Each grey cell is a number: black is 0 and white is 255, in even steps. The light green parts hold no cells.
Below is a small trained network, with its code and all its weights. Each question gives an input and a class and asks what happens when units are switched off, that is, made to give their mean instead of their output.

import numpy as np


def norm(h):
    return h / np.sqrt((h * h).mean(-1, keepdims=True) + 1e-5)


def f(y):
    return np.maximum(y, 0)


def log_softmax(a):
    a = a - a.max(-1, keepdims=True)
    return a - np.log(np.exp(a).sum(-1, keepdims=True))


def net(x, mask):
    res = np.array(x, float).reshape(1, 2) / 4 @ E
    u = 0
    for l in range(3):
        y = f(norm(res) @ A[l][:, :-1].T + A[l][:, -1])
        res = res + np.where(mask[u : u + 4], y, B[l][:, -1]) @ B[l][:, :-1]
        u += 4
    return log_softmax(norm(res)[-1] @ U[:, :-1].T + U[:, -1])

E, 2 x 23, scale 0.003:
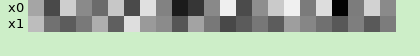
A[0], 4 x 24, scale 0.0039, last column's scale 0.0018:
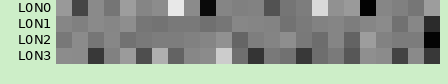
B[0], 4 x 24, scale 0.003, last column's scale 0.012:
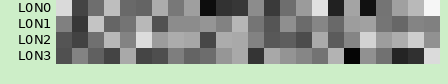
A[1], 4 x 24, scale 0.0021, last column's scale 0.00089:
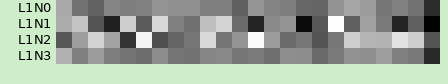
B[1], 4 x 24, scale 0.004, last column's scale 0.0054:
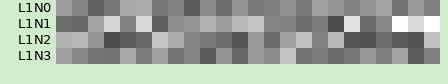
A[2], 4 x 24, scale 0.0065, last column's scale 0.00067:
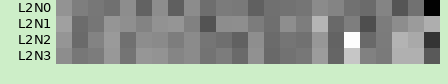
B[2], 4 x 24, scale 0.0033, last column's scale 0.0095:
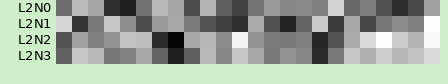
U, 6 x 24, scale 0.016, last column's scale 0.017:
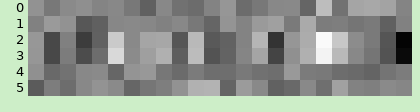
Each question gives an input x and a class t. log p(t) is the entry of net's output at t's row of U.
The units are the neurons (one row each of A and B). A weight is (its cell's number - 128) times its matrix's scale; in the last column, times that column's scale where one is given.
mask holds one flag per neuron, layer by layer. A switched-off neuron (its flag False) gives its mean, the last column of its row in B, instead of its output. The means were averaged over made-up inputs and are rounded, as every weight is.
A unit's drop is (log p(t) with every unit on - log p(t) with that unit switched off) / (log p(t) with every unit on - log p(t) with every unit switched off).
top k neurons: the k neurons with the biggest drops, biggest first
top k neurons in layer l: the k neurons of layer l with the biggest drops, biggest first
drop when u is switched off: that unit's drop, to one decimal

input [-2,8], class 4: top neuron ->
L0N3
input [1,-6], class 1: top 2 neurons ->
L0N0, L1N2
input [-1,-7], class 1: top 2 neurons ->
L0N0, L0N3
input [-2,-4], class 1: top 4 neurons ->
L0N0, L0N3, L1N2, L2N2
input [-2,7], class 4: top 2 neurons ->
L0N3, L2N2
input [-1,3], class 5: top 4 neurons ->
L0N0, L0N3, L2N1, L1N1
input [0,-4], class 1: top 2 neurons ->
L0N0, L0N3
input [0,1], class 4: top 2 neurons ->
L0N3, L1N1
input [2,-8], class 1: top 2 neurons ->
L0N0, L1N2
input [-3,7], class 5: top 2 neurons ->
L0N0, L0N3
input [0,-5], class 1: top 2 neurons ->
L0N0, L0N3
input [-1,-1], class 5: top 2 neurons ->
L0N0, L2N1
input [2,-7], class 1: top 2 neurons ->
L0N0, L1N2
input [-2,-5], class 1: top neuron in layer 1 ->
L1N2
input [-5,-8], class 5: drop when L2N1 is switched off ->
0.0
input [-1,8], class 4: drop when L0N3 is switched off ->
0.1
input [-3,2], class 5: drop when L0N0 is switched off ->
0.9
